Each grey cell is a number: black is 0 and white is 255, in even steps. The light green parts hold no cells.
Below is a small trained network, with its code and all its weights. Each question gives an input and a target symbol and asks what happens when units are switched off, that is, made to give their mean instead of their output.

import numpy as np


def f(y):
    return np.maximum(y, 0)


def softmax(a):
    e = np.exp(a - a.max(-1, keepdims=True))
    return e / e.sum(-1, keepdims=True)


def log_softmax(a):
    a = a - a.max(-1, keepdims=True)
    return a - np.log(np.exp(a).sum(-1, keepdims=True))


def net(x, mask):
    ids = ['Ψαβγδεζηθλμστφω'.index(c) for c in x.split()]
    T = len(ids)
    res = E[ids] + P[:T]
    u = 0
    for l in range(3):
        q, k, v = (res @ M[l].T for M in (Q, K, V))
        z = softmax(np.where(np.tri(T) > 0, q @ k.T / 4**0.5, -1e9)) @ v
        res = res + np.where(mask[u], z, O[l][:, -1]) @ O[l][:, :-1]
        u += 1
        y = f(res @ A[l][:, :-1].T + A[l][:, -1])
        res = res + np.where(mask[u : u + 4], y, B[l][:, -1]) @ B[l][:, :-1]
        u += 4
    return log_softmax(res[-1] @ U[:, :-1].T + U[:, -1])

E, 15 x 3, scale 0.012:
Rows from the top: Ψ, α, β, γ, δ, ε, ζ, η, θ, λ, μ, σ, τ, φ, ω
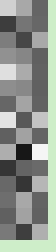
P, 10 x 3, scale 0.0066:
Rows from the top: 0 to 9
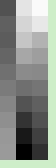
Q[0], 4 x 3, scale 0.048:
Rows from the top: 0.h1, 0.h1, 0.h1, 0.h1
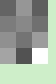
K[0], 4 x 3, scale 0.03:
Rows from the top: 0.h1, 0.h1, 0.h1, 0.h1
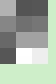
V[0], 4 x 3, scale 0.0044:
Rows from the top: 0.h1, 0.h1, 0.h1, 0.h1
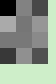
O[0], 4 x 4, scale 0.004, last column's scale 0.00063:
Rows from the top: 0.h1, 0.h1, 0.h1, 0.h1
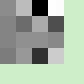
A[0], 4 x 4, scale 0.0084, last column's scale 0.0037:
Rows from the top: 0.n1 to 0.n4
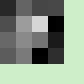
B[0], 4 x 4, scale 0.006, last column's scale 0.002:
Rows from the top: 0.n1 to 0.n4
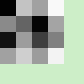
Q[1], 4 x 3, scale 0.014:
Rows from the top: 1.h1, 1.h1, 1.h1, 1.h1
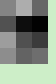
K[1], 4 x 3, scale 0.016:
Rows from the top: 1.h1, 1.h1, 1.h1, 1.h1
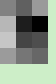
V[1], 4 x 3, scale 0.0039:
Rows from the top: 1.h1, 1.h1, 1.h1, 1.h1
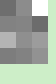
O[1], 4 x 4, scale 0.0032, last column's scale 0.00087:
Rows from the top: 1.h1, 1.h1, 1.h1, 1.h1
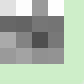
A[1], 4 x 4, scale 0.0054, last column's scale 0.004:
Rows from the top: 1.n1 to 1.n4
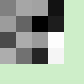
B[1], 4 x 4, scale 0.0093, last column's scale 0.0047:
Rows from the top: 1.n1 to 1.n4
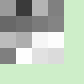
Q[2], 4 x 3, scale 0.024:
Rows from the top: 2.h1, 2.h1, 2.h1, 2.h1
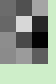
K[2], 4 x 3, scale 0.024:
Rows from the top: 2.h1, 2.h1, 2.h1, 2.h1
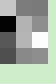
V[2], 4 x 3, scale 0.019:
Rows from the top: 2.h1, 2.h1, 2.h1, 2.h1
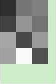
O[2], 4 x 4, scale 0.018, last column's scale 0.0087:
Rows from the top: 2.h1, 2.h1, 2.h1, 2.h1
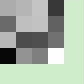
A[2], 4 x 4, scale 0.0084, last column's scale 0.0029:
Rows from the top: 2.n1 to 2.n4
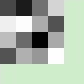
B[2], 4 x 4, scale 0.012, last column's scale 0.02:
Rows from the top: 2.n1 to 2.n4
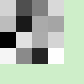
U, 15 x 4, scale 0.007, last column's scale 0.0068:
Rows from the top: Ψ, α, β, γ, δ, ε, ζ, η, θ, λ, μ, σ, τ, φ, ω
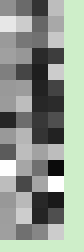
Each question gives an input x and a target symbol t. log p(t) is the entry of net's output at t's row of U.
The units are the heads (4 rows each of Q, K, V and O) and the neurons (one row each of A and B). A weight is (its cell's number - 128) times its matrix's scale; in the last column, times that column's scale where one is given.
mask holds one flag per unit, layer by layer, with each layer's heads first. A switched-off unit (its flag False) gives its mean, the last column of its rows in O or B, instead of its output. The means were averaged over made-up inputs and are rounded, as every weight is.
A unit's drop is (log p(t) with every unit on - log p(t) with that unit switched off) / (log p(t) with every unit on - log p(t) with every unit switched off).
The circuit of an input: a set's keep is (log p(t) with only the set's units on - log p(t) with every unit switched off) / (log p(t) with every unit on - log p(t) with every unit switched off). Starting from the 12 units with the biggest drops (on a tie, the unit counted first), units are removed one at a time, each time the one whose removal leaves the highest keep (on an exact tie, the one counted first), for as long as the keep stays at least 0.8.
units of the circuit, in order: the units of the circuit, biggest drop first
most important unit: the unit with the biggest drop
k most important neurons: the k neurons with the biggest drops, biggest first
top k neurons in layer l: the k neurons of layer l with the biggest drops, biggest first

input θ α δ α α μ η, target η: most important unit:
2.n3
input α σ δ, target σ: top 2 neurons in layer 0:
(0.n2; 0.n1)
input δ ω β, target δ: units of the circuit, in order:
(2.h1; 2.n1; 2.n3)
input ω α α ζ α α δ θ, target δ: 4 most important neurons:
(1.n3; 2.n1; 2.n3; 0.n1)
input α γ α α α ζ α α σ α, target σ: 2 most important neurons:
(1.n3; 0.n1)
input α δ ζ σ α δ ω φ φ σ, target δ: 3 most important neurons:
(2.n1; 2.n3; 0.n1)
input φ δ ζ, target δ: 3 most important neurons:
(1.n3; 2.n3; 2.n1)
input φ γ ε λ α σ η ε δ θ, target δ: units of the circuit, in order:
(0.h1; 2.h1)
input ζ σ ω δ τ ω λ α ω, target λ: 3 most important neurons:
(2.n3; 2.n4; 1.n4)
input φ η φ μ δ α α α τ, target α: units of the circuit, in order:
(2.h1; 2.n4)
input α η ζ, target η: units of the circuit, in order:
(1.n3; 0.h1; 2.h1; 2.n4)
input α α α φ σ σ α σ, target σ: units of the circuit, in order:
(2.h1; 2.n4)
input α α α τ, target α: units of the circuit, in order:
(2.n4; 2.h1)
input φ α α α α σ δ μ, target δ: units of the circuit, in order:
(2.h1; 2.n1)
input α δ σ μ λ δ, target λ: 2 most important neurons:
(1.n3; 1.n4)
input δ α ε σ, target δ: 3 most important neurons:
(1.n4; 2.n1; 2.n3)
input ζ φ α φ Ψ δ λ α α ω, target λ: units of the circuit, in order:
(2.n3; 2.h1; 1.n4; 2.n4)
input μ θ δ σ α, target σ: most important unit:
1.n4
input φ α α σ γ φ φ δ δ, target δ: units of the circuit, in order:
(0.h1; 2.h1)
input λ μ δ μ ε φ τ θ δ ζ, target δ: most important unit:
0.h1
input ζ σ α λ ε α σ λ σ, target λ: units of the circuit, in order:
(2.n3; 2.h1; 2.n4)
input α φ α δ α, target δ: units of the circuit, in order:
(1.n3; 2.h1; 2.n1; 2.n3)
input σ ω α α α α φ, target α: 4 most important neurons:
(2.n4; 1.n4; 0.n1; 2.n3)
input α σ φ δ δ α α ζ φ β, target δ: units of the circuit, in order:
(2.h1; 2.n1)
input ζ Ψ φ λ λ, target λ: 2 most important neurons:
(2.n3; 2.n4)
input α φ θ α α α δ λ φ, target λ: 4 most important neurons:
(2.n3; 1.n4; 2.n4; 1.n3)
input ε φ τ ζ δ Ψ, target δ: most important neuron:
(1.n3)
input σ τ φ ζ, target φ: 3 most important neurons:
(2.n4; 2.n1; 2.n2)
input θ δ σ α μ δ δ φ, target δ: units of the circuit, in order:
(0.h1; 2.h1; 2.n1; 0.n1)
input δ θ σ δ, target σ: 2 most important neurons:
(1.n4; 2.n2)
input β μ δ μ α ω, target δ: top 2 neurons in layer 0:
(0.n4; 0.n1)
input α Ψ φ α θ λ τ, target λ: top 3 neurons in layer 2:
(2.n3; 2.n4; 2.n1)
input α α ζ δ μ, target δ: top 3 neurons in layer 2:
(2.n1; 2.n3; 2.n4)
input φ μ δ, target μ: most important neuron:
(1.n4)
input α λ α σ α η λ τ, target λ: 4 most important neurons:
(2.n3; 2.n4; 1.n4; 1.n3)
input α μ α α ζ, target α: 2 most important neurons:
(2.n4; 1.n4)
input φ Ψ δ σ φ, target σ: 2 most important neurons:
(1.n3; 1.n4)
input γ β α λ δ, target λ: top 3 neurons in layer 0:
(0.n2; 0.n1; 0.n4)
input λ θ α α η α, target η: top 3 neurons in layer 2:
(2.n3; 2.n4; 2.n2)
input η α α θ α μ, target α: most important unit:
0.h1
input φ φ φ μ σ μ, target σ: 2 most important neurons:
(1.n3; 0.n1)
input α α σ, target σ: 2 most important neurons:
(2.n4; 2.n2)
